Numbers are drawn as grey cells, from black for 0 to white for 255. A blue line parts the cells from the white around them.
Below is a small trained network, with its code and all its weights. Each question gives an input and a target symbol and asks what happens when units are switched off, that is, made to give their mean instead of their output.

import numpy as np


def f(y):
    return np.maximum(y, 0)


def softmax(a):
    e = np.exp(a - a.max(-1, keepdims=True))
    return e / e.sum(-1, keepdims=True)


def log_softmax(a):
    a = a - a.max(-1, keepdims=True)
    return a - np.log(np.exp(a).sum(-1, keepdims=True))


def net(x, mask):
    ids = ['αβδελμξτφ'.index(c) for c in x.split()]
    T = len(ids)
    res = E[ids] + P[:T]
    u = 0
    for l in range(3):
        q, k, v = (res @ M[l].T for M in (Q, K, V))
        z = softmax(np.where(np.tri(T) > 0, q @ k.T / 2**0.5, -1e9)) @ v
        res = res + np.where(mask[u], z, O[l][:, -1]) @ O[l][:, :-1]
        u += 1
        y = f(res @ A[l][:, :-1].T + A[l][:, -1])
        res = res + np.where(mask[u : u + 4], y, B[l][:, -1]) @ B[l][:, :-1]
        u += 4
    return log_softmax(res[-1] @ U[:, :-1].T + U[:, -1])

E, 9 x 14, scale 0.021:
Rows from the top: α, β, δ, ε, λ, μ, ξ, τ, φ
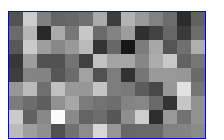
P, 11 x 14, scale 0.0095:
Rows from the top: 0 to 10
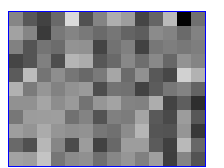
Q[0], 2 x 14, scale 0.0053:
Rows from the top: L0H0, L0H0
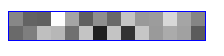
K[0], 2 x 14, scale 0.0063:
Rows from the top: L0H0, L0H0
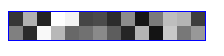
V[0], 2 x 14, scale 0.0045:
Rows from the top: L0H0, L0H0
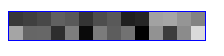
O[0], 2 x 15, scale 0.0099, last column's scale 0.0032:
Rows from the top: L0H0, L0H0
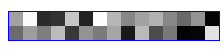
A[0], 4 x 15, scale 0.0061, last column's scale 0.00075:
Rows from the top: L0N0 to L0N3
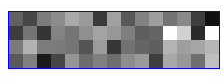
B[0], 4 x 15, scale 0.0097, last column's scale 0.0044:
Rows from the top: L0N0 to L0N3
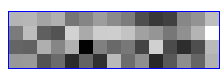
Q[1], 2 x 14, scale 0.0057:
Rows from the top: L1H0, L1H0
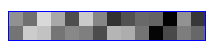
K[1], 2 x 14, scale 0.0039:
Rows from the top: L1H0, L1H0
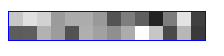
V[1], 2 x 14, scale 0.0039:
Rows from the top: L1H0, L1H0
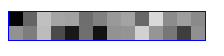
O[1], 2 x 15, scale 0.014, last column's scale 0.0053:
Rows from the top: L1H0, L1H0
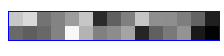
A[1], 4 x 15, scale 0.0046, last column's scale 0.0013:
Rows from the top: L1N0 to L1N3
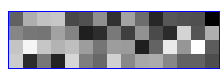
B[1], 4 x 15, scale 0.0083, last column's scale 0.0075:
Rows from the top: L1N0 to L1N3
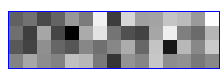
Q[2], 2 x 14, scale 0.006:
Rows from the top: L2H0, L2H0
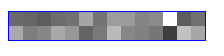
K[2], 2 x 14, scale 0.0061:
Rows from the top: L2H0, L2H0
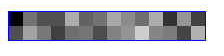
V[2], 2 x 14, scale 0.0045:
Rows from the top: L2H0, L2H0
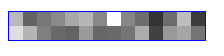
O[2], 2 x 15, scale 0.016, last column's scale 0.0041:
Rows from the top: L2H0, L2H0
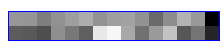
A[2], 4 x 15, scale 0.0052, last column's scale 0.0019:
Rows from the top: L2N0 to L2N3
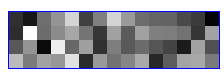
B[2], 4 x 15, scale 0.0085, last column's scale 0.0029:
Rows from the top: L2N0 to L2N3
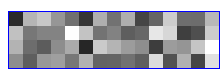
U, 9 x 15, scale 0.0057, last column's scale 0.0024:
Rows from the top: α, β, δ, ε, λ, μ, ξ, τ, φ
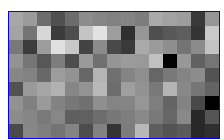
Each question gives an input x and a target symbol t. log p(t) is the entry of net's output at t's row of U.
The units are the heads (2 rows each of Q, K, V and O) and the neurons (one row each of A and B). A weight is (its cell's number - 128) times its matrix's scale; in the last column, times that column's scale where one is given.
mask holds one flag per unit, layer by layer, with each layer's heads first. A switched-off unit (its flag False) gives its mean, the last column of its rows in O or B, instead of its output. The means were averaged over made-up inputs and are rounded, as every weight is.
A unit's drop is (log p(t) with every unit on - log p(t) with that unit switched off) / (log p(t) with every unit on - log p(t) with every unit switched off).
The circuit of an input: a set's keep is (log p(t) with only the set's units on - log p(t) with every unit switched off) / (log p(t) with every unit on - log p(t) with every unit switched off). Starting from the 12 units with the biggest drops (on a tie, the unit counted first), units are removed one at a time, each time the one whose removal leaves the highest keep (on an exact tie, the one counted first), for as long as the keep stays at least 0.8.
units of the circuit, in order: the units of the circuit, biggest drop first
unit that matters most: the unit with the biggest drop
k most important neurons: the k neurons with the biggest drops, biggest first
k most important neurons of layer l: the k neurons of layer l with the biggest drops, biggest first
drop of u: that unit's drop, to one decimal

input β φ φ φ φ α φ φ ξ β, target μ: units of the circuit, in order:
L1N0; L1N2; L2H0
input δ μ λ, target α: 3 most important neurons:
L2N1; L0N1; L1N3
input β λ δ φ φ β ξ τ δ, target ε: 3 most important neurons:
L1N2; L0N0; L0N3
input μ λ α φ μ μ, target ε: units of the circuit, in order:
L1N2; L0N1
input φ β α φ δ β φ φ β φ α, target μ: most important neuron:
L1N0
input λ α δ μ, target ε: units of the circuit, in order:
L0N1; L1N2; L0H0
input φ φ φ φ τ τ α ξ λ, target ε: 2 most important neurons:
L1N2; L0N0
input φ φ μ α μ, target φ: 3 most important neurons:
L0N1; L2N0; L1N0
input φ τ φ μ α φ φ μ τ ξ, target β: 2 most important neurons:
L1N1; L0N0
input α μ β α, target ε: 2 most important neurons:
L0N1; L2N3
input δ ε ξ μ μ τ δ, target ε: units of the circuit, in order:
L0H0; L1N2; L0N0
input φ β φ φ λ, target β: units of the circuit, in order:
L0N0; L1N1
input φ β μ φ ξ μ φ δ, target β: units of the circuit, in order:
L1N1; L0N0
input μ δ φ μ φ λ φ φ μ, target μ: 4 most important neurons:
L2N0; L0N1; L1N2; L0N2
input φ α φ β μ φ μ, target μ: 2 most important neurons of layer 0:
L0N1; L0N0
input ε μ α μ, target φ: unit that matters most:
L2H0
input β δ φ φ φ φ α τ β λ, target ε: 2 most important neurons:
L0N0; L1N2
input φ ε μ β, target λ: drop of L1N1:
0.1
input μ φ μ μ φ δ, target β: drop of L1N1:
0.7
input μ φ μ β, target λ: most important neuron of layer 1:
L1N1
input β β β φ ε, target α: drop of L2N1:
0.5
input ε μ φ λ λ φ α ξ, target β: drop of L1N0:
0.0
